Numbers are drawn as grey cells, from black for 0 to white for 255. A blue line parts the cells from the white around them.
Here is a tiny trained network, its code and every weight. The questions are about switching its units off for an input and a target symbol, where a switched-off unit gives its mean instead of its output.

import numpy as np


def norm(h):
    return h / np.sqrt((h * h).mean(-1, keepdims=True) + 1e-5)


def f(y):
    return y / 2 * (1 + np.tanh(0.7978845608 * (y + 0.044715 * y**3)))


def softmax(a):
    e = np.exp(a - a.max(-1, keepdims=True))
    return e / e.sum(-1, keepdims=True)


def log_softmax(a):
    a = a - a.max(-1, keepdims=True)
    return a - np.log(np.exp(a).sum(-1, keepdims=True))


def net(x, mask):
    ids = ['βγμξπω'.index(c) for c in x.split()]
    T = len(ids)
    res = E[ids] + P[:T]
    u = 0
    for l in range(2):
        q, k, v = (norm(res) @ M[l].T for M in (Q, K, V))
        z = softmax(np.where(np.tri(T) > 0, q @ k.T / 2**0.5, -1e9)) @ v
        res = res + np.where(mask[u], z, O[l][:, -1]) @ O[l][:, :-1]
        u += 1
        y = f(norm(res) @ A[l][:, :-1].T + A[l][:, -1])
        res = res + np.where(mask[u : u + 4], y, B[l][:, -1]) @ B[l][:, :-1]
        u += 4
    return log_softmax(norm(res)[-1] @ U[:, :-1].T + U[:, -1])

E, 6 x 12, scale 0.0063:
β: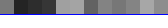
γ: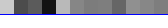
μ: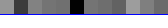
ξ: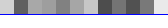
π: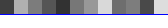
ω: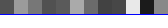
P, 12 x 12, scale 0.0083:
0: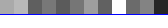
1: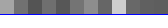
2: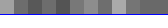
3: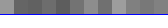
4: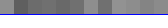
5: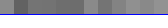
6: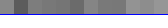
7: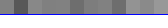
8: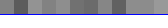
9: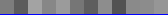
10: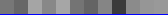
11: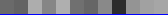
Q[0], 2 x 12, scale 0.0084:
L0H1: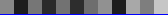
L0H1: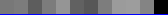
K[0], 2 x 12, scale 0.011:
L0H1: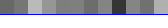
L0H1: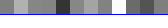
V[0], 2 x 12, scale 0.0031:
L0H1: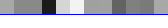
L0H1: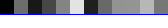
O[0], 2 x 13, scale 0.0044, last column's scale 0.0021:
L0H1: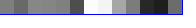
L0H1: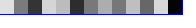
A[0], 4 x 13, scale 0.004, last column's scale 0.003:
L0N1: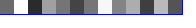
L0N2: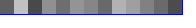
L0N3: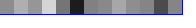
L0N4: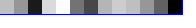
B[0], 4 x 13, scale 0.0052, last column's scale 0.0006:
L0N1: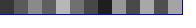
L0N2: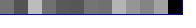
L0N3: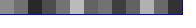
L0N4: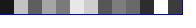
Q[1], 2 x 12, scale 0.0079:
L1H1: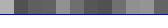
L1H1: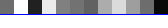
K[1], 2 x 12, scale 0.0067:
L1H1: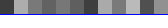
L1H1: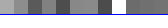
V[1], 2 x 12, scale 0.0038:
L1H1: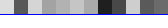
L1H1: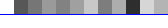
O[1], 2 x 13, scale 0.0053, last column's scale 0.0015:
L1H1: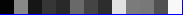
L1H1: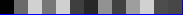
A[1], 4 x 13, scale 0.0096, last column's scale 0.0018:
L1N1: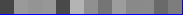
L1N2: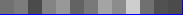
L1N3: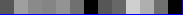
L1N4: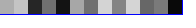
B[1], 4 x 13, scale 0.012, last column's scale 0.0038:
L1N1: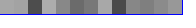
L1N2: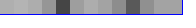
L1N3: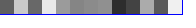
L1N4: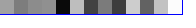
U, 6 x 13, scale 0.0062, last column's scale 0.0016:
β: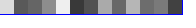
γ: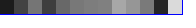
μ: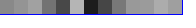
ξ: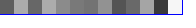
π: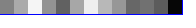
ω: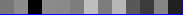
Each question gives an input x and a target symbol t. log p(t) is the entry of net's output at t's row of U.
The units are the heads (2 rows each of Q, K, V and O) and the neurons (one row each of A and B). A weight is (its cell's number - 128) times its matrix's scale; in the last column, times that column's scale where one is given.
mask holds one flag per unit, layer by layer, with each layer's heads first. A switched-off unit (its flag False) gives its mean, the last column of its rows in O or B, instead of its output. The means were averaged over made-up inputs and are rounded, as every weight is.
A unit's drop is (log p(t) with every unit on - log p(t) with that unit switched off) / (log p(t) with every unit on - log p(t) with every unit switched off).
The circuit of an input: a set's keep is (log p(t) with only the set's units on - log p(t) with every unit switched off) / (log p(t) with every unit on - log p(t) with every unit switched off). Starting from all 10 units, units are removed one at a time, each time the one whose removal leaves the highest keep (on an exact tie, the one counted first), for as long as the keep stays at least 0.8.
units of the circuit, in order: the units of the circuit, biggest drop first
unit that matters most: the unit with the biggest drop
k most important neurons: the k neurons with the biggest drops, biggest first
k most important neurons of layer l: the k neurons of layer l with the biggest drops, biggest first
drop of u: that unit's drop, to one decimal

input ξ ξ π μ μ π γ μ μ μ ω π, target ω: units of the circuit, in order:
[L0N1 L1H1 L0H1 L1N4]
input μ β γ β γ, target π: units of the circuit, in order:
[L1N2 L0H1]
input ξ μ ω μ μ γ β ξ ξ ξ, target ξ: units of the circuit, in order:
[L1H1 L1N3]
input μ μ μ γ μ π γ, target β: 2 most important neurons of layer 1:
[L1N4 L1N2]
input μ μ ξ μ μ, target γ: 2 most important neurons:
[L1N4 L1N3]
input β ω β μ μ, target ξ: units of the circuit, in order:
[L0H1 L1N3]
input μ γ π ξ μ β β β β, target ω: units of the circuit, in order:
[L0H1 L0N4]
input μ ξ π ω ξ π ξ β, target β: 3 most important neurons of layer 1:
[L1N4 L1N2 L1N3]
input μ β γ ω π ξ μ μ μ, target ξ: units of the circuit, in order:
[L1N3]
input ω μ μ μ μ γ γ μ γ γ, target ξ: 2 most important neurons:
[L1N3 L1N4]
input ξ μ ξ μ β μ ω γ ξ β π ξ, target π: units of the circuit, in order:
[L1N4 L0H1]
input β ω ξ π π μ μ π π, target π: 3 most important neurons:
[L0N1 L1N4 L1N1]
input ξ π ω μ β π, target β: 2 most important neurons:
[L0N1 L1N4]
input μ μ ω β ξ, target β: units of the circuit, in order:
[L0H1 L1N4 L1H1 L1N3]
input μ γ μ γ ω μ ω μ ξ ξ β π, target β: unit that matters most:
L0N1
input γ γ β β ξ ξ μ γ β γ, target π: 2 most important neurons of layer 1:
[L1N2 L1N4]
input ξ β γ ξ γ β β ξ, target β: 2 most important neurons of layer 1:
[L1N4 L1N3]
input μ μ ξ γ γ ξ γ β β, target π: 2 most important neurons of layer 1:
[L1N2 L1N4]
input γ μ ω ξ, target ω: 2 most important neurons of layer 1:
[L1N4 L1N1]
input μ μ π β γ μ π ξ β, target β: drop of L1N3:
0.2
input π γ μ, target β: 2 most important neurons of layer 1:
[L1N4 L1N3]
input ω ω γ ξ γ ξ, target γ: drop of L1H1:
0.5
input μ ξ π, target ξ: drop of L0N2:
0.0
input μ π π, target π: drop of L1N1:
0.1
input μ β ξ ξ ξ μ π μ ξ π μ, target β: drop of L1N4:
0.2
